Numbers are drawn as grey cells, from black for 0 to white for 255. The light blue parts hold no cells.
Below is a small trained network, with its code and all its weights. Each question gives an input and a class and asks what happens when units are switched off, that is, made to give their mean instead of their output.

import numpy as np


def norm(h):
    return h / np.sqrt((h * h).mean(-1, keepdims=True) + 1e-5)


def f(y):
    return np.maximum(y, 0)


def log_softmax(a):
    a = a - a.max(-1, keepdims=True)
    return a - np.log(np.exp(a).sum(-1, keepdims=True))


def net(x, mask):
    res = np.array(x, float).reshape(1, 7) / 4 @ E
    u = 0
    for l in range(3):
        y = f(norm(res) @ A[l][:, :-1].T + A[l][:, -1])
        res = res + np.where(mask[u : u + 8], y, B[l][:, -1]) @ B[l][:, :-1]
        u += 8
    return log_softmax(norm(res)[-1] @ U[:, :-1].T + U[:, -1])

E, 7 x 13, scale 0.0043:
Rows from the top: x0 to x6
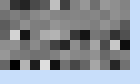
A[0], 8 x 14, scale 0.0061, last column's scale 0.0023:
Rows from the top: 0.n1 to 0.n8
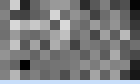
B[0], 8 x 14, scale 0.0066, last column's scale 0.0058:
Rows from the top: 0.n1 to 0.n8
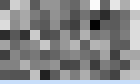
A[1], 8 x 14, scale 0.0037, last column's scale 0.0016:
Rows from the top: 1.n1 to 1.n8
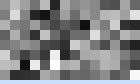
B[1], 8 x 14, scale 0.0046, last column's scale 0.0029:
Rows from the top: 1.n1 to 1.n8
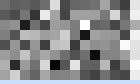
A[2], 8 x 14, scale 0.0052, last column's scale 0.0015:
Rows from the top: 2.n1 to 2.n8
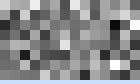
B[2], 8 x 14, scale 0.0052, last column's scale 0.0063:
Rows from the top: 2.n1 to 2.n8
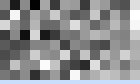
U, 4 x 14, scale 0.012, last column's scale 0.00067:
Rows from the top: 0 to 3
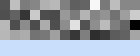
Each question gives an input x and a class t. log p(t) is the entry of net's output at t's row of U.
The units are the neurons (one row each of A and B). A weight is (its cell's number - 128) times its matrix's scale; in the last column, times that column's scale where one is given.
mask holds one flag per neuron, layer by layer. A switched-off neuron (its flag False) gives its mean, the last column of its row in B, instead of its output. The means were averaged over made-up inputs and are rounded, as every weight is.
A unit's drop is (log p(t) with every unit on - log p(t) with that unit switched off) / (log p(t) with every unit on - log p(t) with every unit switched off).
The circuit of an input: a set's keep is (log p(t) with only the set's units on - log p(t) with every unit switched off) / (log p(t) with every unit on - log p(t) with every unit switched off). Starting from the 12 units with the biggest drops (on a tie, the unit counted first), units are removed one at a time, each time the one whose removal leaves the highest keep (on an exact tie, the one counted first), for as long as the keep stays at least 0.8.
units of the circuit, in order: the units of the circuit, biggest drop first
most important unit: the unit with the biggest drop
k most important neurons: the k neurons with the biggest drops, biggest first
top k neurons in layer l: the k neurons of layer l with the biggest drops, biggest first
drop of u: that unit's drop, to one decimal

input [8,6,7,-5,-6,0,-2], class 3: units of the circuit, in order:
[0.n2; 1.n6]
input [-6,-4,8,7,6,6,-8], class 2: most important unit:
0.n5
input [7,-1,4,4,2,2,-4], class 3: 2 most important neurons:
[0.n2; 0.n7]
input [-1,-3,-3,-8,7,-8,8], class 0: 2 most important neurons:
[0.n4; 0.n5]
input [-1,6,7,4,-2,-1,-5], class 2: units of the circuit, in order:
[0.n5; 1.n7]
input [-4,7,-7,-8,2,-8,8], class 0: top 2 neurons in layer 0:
[0.n5; 0.n4]
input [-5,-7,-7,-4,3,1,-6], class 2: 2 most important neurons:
[2.n1; 0.n1]
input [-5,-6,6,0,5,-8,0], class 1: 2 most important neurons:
[0.n8; 0.n2]
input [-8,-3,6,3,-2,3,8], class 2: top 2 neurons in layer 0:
[0.n2; 0.n7]
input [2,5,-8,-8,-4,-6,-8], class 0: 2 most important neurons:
[2.n2; 2.n7]
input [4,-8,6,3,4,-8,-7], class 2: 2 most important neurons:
[0.n5; 1.n7]
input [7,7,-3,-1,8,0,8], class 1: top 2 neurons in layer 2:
[2.n6; 2.n1]
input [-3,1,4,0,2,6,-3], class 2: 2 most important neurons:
[0.n5; 2.n1]
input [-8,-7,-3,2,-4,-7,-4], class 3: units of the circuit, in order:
[0.n3]
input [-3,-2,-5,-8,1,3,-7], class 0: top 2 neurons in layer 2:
[2.n2; 2.n7]
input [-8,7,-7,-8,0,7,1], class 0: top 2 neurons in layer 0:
[0.n2; 0.n7]
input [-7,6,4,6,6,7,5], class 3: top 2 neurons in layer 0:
[0.n3; 0.n4]
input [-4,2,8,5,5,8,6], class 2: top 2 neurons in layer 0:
[0.n4; 0.n6]
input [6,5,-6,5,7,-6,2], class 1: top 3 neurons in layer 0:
[0.n8; 0.n3; 0.n6]
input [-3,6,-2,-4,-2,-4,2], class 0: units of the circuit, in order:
[2.n2]
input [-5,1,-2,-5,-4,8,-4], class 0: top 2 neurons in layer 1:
[1.n2; 1.n8]
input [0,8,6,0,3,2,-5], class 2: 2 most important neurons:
[1.n7; 0.n4]
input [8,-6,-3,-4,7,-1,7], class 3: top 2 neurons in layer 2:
[2.n4; 2.n1]
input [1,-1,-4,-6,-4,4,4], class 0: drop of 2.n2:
0.1
